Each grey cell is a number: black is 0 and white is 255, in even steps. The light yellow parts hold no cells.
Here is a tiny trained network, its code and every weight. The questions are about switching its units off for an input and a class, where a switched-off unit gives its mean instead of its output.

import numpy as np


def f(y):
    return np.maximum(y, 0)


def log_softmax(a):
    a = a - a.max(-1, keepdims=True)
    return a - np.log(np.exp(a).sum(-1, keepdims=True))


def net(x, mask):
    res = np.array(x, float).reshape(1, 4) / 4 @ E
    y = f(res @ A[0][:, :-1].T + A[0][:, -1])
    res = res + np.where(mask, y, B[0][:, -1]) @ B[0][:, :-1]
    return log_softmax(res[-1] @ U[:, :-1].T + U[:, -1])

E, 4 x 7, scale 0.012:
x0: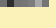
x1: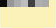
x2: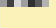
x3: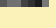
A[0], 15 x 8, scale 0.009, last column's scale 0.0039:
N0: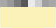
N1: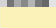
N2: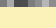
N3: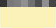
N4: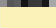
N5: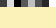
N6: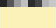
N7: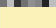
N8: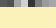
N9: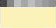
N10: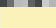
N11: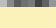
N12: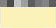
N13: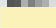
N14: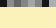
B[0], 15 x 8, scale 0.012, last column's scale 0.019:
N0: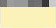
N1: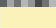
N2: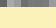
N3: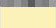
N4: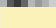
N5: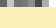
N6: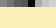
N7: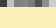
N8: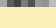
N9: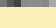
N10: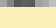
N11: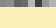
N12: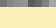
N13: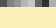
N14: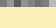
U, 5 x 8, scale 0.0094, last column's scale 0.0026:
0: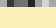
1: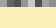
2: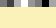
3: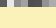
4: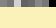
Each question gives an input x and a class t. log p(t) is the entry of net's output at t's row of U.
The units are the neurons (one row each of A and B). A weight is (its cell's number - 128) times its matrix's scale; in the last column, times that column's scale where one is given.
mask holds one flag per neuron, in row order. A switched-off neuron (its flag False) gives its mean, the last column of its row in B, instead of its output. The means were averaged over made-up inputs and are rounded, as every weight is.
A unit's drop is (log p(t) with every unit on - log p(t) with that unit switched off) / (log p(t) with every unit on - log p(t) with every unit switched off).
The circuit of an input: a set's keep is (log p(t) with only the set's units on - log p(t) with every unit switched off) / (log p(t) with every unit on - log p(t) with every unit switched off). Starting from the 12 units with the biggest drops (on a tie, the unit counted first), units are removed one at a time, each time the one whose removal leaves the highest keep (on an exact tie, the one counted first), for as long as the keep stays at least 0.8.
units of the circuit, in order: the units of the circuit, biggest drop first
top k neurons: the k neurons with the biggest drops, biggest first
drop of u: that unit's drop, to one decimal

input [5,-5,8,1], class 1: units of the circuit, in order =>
[N13]
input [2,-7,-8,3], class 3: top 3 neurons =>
[N7 N5 N0]
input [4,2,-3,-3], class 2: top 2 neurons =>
[N6 N5]
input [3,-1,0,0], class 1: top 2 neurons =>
[N0 N6]
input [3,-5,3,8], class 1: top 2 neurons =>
[N11 N4]
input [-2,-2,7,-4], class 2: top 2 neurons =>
[N13 N5]
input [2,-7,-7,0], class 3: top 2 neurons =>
[N7 N5]
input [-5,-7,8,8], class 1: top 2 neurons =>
[N11 N4]
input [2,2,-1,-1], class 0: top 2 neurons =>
[N5 N7]
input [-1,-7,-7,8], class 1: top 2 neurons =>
[N4 N11]
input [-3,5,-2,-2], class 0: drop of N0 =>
0.1
